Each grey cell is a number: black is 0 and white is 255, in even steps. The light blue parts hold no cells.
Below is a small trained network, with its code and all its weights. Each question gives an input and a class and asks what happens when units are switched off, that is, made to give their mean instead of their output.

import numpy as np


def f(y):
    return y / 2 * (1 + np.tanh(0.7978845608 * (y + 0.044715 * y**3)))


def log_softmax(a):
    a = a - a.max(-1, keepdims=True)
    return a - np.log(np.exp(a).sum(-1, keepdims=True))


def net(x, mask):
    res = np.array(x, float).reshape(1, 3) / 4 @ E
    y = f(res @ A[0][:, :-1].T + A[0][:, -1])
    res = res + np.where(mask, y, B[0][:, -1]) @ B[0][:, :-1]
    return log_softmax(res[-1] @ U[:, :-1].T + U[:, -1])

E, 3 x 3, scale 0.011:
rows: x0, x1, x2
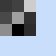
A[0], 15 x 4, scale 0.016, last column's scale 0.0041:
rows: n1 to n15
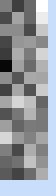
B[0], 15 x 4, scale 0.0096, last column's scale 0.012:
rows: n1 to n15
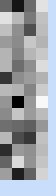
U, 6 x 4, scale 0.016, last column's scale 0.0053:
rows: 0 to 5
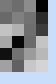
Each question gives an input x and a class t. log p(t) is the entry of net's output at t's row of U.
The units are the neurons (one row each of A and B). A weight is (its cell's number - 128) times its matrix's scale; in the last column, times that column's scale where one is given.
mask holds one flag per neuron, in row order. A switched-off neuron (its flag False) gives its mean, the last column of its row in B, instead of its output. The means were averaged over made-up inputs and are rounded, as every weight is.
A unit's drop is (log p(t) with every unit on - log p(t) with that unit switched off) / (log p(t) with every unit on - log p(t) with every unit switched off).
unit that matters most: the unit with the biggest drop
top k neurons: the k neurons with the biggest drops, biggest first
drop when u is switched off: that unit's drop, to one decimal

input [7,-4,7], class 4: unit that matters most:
n13
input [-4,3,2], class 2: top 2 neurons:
[n9; n15]
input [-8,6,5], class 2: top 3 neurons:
[n9; n8; n3]
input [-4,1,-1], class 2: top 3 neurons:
[n1; n15; n9]
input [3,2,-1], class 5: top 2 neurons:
[n3; n12]
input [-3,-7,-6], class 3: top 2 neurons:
[n9; n12]
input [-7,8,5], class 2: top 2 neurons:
[n9; n8]
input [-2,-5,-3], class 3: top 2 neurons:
[n9; n12]
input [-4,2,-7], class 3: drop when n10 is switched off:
0.2
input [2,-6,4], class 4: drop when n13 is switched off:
0.2
